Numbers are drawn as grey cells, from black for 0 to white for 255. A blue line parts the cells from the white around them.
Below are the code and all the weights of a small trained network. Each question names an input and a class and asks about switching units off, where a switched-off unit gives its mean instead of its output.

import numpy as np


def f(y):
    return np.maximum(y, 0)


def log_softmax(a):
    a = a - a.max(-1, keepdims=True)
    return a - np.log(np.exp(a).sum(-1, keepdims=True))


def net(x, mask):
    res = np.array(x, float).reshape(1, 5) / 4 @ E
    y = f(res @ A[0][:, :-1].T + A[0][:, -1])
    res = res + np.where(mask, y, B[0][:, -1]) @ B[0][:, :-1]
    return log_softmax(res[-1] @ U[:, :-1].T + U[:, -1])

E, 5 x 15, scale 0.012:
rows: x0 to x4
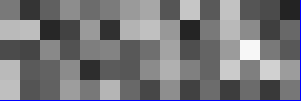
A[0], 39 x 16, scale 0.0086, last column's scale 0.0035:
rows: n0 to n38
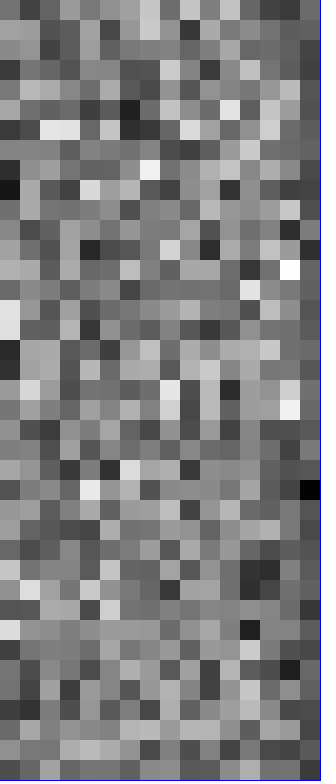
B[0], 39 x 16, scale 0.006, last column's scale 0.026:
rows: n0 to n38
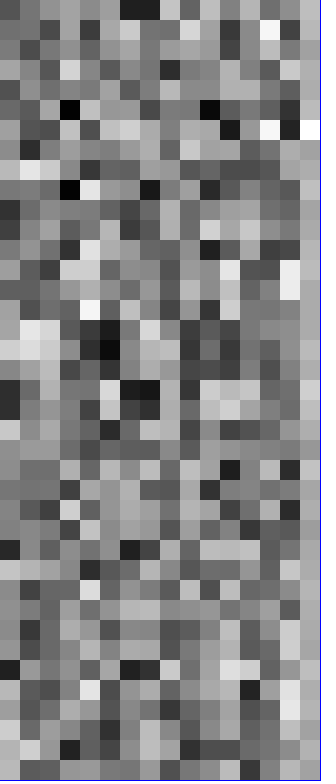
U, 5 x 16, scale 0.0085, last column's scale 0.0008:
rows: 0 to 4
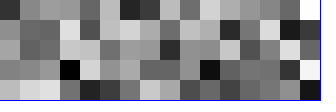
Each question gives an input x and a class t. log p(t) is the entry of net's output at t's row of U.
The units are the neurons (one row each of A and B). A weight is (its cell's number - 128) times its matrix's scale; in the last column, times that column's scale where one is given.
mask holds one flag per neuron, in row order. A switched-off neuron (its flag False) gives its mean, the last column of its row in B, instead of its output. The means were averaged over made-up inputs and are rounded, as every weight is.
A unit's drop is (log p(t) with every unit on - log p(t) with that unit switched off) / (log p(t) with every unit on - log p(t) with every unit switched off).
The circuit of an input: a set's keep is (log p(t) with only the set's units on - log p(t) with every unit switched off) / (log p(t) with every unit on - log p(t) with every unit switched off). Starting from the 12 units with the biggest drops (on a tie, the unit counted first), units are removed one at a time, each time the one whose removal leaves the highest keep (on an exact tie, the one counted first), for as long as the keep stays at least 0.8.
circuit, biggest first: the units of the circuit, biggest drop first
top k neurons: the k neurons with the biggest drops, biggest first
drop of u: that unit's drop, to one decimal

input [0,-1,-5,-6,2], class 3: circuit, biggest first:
[n9]
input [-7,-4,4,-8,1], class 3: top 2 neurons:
[n9, n24]
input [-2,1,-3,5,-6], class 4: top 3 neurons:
[n17, n8, n9]
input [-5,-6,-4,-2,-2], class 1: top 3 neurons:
[n6, n33, n0]
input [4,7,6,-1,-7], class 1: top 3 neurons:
[n23, n1, n25]
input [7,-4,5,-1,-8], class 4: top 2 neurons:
[n17, n8]
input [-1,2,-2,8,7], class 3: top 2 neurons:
[n12, n5]
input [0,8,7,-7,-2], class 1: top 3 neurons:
[n23, n1, n25]
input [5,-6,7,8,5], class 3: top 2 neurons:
[n5, n12]
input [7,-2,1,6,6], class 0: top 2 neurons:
[n33, n0]
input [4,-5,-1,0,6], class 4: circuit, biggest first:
[n16, n28]
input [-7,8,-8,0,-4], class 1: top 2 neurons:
[n1, n23]
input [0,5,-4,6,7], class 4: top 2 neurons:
[n16, n28]
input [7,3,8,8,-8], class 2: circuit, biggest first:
[n34]
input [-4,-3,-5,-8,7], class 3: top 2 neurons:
[n9, n29]
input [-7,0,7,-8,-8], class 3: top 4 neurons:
[n9, n18, n24, n33]
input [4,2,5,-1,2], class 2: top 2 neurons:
[n19, n20]
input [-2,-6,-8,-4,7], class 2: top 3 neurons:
[n13, n29, n31]
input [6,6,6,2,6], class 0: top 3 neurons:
[n33, n6, n0]
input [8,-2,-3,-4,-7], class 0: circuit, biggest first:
[n0]
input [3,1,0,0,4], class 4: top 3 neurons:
[n19, n20, n16]
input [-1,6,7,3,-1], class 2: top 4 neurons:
[n6, n35, n34, n3]
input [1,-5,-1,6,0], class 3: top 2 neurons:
[n5, n12]
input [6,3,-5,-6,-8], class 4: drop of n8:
0.2
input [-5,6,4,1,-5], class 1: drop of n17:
0.0
